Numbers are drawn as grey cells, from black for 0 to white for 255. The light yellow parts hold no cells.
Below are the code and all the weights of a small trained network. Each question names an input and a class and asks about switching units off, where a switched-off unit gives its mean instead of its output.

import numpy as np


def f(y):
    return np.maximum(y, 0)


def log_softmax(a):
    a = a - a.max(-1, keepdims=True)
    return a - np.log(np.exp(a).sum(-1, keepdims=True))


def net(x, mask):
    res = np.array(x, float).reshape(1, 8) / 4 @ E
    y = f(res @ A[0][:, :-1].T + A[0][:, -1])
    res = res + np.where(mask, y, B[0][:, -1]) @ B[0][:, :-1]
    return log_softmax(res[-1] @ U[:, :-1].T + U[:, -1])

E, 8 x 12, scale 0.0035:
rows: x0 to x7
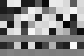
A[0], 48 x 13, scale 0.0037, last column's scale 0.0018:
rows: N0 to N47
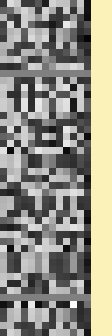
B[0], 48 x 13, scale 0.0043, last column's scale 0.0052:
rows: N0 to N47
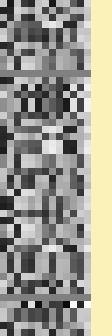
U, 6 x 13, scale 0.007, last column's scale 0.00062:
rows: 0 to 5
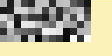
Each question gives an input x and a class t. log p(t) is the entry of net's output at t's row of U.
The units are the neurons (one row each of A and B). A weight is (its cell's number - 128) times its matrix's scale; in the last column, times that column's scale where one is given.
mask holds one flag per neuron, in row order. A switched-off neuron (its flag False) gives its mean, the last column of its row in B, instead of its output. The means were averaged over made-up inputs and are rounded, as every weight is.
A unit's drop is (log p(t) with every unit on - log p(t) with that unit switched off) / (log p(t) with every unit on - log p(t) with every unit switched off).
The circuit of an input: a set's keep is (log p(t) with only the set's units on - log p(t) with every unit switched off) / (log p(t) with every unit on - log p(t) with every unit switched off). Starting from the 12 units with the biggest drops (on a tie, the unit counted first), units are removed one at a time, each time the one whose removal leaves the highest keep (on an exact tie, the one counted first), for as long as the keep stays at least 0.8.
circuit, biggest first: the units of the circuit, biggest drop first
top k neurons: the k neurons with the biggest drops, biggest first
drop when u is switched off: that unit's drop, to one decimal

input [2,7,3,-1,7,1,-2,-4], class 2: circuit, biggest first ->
(N5; N16; N44)
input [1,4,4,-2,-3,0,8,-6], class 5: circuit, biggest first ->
(N43)
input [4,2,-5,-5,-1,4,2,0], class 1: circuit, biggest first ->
(N29; N11)
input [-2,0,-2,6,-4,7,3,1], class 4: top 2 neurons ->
(N21; N35)
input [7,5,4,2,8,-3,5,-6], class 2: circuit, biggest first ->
(N5; N16; N44)
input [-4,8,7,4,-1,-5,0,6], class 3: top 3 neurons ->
(N32; N27; N9)
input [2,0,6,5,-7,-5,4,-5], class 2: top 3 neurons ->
(N40; N13; N30)
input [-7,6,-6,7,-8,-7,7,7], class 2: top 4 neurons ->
(N40; N13; N30; N0)
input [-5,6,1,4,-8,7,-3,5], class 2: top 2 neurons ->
(N40; N13)
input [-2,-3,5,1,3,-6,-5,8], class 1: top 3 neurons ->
(N43; N1; N31)
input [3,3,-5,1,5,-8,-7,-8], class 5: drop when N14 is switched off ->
0.2
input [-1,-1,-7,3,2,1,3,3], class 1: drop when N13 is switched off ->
0.0
